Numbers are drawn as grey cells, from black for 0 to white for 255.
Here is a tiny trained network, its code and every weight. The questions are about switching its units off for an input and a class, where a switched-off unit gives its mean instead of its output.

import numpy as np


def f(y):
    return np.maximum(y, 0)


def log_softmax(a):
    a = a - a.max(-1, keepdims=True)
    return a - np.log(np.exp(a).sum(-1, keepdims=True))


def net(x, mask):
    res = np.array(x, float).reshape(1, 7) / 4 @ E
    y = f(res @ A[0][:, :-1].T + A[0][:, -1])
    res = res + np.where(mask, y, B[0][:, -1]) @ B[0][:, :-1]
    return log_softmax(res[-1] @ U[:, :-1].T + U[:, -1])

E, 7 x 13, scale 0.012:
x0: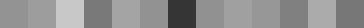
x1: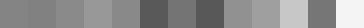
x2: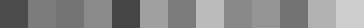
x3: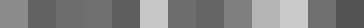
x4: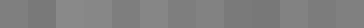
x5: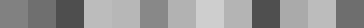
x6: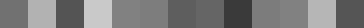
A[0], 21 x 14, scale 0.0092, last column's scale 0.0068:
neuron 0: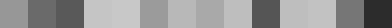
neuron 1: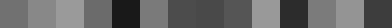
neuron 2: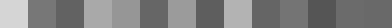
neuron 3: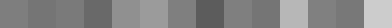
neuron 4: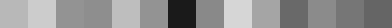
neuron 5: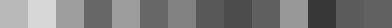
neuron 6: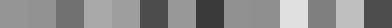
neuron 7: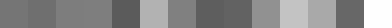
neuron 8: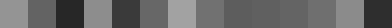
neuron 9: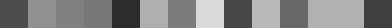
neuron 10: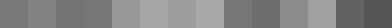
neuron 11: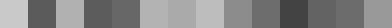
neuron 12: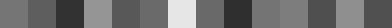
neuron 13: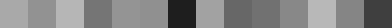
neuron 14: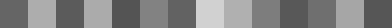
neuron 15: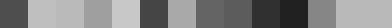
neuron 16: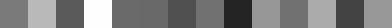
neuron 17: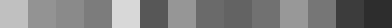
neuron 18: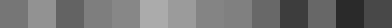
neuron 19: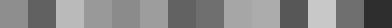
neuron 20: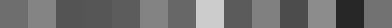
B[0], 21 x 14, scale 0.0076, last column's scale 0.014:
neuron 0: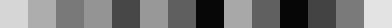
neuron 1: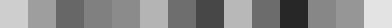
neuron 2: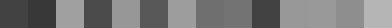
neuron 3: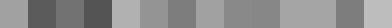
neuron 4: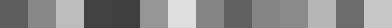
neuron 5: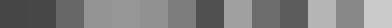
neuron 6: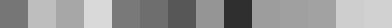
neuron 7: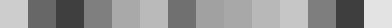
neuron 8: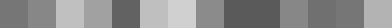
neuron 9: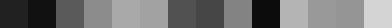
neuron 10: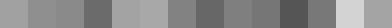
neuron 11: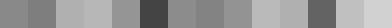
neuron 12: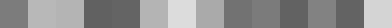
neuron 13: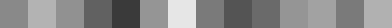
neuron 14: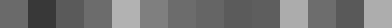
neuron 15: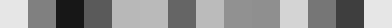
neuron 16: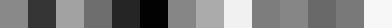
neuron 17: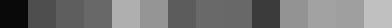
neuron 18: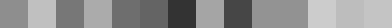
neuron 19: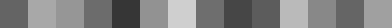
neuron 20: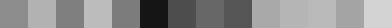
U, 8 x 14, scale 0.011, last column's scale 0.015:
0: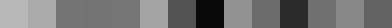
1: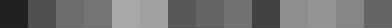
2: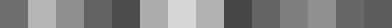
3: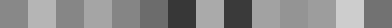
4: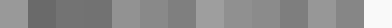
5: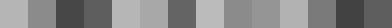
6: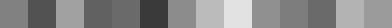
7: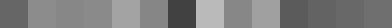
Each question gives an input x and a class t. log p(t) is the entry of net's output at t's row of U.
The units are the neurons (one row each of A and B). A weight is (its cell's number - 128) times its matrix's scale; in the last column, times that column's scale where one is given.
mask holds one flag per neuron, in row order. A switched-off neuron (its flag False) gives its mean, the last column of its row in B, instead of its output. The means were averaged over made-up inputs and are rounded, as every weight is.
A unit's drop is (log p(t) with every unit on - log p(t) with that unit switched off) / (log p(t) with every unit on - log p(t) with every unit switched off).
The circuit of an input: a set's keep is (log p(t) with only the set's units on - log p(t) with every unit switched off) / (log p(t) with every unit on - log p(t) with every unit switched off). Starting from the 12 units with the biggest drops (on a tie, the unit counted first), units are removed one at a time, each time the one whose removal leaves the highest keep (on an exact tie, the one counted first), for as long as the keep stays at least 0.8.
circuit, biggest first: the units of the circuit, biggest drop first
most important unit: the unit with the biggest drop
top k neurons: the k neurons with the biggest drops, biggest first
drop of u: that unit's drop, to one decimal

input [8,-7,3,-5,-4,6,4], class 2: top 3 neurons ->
(neuron 4; neuron 13; neuron 19)
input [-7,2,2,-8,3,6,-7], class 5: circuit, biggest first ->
(neuron 15)
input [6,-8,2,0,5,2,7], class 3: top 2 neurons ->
(neuron 20; neuron 18)
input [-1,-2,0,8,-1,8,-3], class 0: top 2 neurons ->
(neuron 0; neuron 15)
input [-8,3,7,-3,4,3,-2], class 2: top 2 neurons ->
(neuron 12; neuron 8)
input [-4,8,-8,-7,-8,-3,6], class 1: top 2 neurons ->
(neuron 5; neuron 17)
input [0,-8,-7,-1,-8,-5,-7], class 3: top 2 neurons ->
(neuron 18; neuron 11)
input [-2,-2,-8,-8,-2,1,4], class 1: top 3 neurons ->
(neuron 17; neuron 5; neuron 2)
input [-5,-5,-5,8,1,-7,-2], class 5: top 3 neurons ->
(neuron 0; neuron 7; neuron 3)
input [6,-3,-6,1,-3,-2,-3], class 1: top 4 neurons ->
(neuron 17; neuron 5; neuron 12; neuron 16)
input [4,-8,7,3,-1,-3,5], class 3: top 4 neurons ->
(neuron 20; neuron 18; neuron 17; neuron 5)
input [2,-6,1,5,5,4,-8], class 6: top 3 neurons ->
(neuron 11; neuron 6; neuron 15)
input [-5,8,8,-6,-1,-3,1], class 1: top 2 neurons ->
(neuron 9; neuron 14)
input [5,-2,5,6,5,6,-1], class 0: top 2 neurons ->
(neuron 0; neuron 15)
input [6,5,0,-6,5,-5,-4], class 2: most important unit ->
neuron 4
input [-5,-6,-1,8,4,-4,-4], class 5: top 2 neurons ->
(neuron 7; neuron 6)
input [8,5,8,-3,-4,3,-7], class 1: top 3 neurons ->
(neuron 9; neuron 14; neuron 16)
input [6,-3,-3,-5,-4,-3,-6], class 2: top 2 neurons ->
(neuron 16; neuron 4)
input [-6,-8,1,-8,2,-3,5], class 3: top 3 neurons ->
(neuron 20; neuron 18; neuron 7)
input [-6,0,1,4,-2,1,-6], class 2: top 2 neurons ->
(neuron 16; neuron 12)
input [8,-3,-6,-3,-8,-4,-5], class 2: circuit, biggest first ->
(neuron 4)
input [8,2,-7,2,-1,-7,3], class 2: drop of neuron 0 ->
0.4
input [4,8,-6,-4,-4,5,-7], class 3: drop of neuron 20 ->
-0.1
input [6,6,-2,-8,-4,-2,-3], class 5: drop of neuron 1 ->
0.0
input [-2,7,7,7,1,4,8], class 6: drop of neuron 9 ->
-0.1
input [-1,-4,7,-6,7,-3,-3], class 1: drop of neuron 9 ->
1.3
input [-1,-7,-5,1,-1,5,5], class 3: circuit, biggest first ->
(neuron 18)
